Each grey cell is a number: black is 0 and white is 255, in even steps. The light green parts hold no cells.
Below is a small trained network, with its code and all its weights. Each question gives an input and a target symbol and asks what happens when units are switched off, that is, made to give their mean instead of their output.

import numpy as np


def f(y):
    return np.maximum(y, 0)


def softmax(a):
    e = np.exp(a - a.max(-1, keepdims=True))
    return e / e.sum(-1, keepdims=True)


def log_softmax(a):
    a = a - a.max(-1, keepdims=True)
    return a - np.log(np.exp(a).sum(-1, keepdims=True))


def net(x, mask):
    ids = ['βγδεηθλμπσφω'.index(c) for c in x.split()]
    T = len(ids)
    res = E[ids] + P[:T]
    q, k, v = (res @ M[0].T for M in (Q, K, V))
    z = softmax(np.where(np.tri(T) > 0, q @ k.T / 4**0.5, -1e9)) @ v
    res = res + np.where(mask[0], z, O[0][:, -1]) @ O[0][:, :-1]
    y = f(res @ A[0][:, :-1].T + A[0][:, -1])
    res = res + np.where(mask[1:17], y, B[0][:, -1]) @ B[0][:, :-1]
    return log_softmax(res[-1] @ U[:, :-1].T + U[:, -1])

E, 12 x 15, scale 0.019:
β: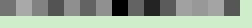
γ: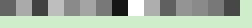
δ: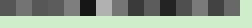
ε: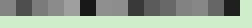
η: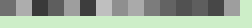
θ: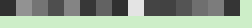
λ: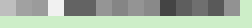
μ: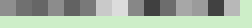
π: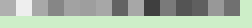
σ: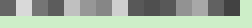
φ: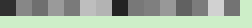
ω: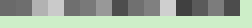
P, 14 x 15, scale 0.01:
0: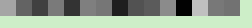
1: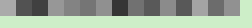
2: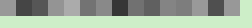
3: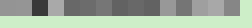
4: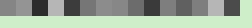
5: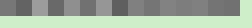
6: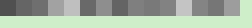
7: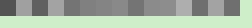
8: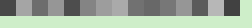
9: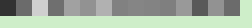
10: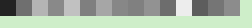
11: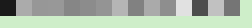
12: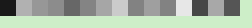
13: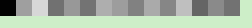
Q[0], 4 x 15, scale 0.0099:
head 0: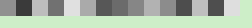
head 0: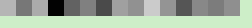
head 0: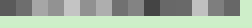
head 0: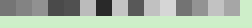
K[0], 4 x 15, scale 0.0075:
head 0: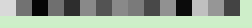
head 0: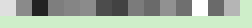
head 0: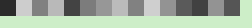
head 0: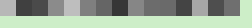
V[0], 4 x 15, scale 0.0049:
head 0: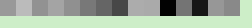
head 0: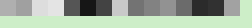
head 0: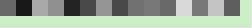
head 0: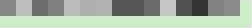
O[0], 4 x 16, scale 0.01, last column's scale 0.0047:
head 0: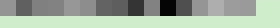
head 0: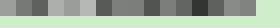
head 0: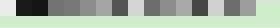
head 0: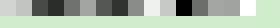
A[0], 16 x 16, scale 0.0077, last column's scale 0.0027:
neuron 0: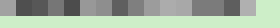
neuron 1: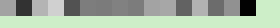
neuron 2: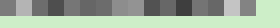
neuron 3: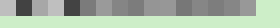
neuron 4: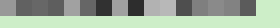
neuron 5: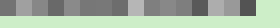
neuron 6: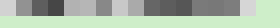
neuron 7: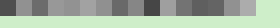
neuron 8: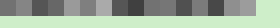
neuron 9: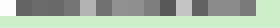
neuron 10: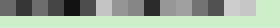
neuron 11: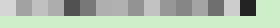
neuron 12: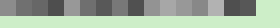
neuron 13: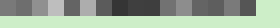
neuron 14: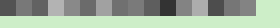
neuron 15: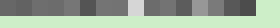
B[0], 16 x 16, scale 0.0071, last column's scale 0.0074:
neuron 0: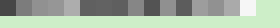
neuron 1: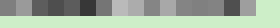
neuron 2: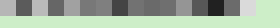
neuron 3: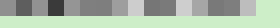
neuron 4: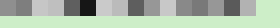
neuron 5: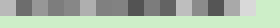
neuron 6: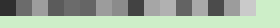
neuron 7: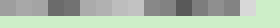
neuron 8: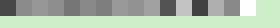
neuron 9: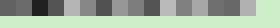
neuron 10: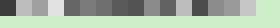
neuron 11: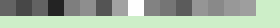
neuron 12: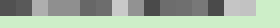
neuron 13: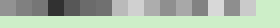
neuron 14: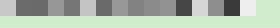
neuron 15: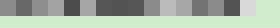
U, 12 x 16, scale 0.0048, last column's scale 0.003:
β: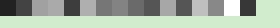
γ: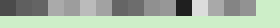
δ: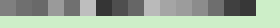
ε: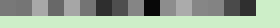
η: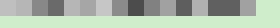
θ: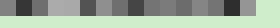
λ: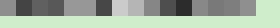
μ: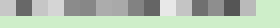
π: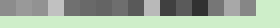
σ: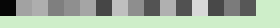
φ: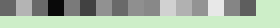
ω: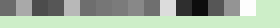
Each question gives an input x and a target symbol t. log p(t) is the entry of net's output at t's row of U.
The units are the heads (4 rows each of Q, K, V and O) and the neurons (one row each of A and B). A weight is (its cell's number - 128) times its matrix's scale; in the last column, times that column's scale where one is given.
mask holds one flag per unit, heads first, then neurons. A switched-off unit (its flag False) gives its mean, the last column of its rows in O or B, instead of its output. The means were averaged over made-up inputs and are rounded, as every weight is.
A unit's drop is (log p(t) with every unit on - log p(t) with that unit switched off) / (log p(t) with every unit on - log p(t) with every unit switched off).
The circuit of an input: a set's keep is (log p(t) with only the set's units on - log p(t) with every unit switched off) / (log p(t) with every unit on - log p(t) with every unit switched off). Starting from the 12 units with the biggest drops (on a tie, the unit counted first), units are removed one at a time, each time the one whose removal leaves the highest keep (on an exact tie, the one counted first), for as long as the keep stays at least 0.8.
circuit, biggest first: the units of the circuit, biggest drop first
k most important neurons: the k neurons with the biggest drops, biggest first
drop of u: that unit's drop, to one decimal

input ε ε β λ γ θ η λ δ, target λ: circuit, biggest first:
head 0; neuron 13
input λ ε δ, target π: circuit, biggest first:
neuron 8; neuron 10
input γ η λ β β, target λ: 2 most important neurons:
neuron 13; neuron 14
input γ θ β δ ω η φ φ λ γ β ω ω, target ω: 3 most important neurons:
neuron 14; neuron 0; neuron 15
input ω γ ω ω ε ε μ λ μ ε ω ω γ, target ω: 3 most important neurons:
neuron 14; neuron 9; neuron 0
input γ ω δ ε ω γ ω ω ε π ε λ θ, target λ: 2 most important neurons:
neuron 13; neuron 14
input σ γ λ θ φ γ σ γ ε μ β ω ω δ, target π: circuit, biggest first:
neuron 8; neuron 10; neuron 9
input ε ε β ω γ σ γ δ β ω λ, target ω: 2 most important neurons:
neuron 14; neuron 9
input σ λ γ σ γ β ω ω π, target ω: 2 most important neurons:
neuron 14; neuron 9
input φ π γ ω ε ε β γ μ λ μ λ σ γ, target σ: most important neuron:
neuron 2
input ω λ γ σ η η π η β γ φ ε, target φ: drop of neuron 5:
0.1
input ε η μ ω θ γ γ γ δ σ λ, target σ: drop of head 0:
0.9
